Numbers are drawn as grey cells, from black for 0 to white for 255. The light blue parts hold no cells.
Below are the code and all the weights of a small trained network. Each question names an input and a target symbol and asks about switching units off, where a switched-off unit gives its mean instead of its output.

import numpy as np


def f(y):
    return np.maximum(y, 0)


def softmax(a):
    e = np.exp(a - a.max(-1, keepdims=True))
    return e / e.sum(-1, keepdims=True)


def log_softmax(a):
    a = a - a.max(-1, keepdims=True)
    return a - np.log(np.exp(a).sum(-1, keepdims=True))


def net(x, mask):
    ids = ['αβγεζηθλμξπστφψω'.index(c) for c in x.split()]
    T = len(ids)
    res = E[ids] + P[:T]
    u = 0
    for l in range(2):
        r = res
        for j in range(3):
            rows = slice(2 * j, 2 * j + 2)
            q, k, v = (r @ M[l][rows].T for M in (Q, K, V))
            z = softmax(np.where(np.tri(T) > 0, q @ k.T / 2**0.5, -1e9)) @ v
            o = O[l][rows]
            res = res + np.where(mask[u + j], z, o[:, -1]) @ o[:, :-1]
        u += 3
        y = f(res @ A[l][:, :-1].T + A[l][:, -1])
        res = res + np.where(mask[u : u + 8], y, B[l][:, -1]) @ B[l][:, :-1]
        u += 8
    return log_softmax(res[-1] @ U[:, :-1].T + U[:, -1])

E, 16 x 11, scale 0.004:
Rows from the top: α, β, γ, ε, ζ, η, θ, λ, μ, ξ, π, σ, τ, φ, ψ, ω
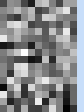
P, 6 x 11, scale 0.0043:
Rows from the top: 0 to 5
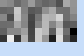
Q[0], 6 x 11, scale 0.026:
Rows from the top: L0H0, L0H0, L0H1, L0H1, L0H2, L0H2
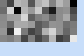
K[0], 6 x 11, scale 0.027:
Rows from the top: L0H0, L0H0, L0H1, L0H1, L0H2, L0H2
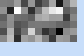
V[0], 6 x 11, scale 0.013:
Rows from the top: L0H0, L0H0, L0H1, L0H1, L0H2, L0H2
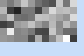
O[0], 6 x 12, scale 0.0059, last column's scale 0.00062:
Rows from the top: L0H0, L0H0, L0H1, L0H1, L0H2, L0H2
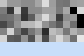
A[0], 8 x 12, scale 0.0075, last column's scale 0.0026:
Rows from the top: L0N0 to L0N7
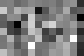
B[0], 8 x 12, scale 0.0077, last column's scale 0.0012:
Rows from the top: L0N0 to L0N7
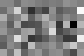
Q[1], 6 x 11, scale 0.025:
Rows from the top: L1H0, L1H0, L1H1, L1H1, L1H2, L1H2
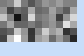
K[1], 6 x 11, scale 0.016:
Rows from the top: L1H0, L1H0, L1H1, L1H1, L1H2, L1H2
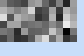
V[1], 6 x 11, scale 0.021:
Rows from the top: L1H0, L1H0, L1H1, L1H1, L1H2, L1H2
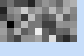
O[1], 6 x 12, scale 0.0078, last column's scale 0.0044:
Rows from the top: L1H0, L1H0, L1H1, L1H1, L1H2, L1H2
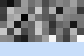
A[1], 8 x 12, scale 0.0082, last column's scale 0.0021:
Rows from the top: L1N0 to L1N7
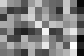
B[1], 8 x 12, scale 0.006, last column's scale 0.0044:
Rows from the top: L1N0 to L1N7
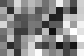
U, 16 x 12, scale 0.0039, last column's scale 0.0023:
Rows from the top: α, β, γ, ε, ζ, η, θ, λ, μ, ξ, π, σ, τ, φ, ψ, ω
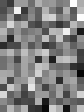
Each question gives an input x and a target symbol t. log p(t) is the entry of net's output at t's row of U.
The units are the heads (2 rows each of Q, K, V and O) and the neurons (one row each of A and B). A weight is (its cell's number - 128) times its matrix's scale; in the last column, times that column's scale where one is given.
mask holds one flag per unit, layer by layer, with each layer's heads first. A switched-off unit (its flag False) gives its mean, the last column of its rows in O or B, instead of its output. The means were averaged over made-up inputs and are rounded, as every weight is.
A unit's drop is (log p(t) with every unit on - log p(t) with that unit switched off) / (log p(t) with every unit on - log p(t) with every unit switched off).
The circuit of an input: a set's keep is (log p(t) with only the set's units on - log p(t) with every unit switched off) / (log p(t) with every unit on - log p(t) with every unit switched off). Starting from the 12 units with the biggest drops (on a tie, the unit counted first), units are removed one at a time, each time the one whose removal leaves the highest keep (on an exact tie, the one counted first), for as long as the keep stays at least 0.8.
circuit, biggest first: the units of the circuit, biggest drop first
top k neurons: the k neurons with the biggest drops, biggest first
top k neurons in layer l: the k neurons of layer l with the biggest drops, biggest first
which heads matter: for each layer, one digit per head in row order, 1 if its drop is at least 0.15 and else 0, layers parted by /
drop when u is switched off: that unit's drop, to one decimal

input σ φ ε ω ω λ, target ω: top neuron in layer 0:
L0N5
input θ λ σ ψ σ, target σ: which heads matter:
000 / 010
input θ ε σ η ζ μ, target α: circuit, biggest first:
L0H1, L1H0, L1H1
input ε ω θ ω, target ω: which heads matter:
101 / 000
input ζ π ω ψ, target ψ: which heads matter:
001 / 011
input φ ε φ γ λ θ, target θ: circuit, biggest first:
L1H0, L1H1, L1H2
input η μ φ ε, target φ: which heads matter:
001 / 101
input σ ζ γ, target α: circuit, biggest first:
L0H1, L1H1, L1H0
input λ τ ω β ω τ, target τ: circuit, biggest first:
L1H1, L0H2
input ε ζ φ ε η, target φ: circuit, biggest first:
L1H0, L1H2
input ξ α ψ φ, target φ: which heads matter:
000 / 001
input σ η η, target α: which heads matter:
010 / 110
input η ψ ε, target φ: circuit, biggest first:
L1H2, L0H2
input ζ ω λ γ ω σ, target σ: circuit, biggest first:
L1H1, L1N6, L0H0
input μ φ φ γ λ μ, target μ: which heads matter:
001 / 100
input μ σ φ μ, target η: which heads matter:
100 / 101
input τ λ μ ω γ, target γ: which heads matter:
000 / 001
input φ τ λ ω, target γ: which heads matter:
000 / 001
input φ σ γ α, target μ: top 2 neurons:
L1N2, L1N4
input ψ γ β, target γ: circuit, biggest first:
L1H2, L0N4
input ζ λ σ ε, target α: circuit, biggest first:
L0H1, L1H0, L1H1
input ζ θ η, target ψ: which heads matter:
001 / 110
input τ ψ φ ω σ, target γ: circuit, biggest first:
L1H2
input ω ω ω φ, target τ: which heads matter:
101 / 010
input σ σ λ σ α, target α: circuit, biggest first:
L1H0, L0H1, L1H1
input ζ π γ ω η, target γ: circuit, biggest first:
L1H2
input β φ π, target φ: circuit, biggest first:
L1H2, L0H2, L1H0
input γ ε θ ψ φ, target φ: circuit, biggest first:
L1H2
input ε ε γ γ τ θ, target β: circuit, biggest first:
L0H0, L1H1, L0H2
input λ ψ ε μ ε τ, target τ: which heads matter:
000 / 010
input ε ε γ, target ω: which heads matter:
101 / 001
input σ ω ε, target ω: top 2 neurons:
L0N1, L1N4
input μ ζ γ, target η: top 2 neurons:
L1N1, L0N3
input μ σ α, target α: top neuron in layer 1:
L1N5
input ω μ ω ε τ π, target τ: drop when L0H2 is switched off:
0.3
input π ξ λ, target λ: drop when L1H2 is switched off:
0.2
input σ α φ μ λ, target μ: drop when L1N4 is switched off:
-0.1
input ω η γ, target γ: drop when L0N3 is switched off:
0.1
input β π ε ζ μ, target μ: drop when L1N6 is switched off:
0.0
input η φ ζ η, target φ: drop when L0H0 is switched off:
0.1
